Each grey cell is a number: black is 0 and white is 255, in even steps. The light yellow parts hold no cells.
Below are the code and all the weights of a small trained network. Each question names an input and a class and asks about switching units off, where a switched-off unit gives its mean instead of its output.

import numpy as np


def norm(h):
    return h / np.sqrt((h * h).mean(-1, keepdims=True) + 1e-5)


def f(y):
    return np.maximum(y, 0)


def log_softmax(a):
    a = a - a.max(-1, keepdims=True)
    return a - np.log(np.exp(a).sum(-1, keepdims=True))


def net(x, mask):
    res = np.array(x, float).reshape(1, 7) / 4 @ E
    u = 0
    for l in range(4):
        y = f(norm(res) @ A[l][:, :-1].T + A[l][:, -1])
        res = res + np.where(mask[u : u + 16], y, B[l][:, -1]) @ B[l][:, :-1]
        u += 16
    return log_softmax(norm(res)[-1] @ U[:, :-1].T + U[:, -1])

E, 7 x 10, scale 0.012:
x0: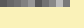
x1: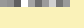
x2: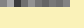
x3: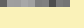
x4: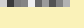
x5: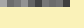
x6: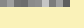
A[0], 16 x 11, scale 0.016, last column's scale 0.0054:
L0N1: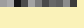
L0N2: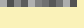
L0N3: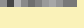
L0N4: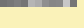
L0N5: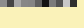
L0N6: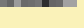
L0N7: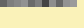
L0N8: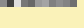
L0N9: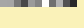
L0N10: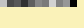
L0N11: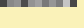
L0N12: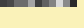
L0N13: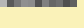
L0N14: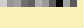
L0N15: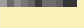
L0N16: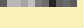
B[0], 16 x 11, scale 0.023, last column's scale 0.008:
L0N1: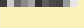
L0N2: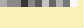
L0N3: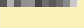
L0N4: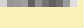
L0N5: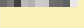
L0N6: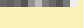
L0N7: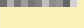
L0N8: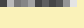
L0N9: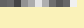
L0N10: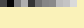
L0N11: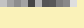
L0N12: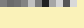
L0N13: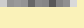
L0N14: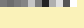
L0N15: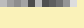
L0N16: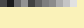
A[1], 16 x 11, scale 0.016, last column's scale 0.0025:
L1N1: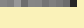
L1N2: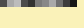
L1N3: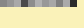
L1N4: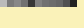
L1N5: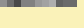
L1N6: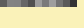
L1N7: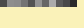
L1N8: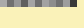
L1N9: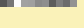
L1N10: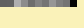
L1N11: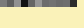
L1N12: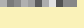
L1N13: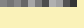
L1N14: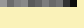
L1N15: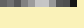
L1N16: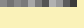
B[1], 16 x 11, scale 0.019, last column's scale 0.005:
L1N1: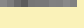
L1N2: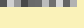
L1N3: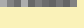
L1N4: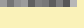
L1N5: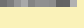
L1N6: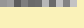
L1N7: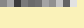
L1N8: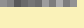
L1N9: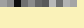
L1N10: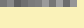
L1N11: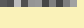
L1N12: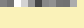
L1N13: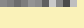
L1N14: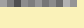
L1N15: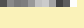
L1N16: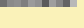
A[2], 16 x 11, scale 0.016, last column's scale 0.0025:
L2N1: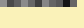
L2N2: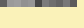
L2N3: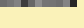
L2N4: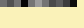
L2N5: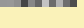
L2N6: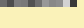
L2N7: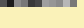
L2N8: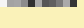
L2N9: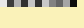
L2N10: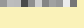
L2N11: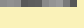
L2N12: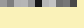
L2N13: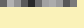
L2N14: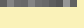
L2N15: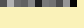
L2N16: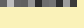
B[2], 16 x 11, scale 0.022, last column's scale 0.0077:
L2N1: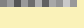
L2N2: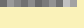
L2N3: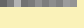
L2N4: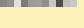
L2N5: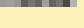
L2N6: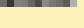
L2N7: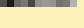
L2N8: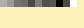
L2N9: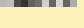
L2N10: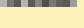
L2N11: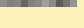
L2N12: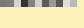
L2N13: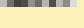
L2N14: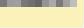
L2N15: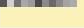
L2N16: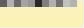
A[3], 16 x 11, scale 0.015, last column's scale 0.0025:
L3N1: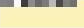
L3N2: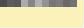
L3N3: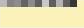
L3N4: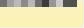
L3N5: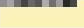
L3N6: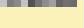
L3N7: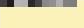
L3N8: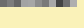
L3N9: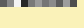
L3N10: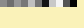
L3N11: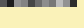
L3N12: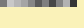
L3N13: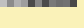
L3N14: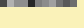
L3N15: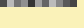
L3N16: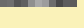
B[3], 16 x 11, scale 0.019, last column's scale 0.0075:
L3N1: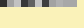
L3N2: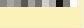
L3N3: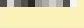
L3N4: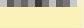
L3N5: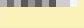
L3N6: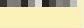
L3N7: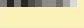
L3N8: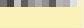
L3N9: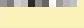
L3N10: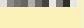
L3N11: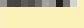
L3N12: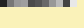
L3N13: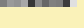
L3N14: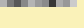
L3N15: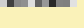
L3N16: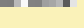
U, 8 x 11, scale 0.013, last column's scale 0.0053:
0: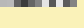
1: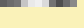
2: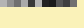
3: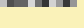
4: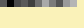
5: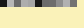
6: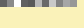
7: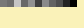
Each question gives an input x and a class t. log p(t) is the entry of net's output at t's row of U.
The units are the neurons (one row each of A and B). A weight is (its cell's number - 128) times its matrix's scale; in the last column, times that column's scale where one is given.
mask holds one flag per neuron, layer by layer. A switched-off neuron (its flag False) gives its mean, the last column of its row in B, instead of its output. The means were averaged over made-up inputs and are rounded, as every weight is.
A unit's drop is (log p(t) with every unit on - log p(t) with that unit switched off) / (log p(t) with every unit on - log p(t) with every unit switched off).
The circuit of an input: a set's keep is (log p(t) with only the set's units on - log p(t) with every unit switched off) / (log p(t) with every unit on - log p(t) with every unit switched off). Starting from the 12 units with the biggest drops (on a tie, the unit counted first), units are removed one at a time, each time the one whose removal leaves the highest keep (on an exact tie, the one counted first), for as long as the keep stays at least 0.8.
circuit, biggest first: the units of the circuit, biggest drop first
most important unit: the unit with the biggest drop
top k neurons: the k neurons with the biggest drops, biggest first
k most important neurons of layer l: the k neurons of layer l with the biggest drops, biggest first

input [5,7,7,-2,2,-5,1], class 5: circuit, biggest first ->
L0N1
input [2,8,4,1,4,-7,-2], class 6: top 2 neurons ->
L1N12; L2N12
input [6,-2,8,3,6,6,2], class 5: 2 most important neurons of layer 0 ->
L0N1; L0N14
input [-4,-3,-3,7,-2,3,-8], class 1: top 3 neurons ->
L0N5; L0N6; L0N10
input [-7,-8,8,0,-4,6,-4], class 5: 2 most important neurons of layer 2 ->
L2N16; L2N15
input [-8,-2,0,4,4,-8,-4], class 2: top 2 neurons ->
L0N4; L0N11
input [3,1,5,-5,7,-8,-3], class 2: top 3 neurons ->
L0N4; L0N11; L2N8
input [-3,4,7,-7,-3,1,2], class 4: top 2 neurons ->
L0N10; L2N7
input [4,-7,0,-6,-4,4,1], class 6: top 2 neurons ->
L1N11; L2N4
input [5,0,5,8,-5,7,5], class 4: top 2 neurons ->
L0N16; L0N11
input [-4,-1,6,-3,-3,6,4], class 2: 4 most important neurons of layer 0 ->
L0N15; L0N8; L0N3; L0N13
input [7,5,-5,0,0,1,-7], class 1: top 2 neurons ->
L0N5; L0N14
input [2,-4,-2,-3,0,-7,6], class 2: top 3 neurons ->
L0N11; L0N4; L0N5
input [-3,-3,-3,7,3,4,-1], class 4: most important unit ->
L0N16
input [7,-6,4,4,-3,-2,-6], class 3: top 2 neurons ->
L0N12; L0N9
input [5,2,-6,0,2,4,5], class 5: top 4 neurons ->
L0N3; L0N8; L0N14; L0N5
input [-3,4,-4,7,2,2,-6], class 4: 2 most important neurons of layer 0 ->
L0N16; L0N9
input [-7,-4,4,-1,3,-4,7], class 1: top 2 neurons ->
L0N9; L0N12
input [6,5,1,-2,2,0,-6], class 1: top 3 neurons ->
L0N5; L0N14; L1N15
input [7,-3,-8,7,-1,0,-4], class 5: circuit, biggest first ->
L0N8
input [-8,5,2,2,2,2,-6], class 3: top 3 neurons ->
L0N14; L0N9; L3N10
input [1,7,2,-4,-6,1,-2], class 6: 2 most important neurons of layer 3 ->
L3N9; L3N1
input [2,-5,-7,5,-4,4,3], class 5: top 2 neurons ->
L0N8; L0N10
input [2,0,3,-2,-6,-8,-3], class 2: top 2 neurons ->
L0N11; L2N8
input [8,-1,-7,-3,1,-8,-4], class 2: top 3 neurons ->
L0N11; L0N4; L0N14
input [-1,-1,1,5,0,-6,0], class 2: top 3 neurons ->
L0N11; L0N4; L2N8
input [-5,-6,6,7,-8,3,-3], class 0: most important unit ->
L0N7
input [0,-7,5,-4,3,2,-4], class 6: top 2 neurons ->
L0N6; L2N4
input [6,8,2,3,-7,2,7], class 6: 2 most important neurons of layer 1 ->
L1N12; L1N5
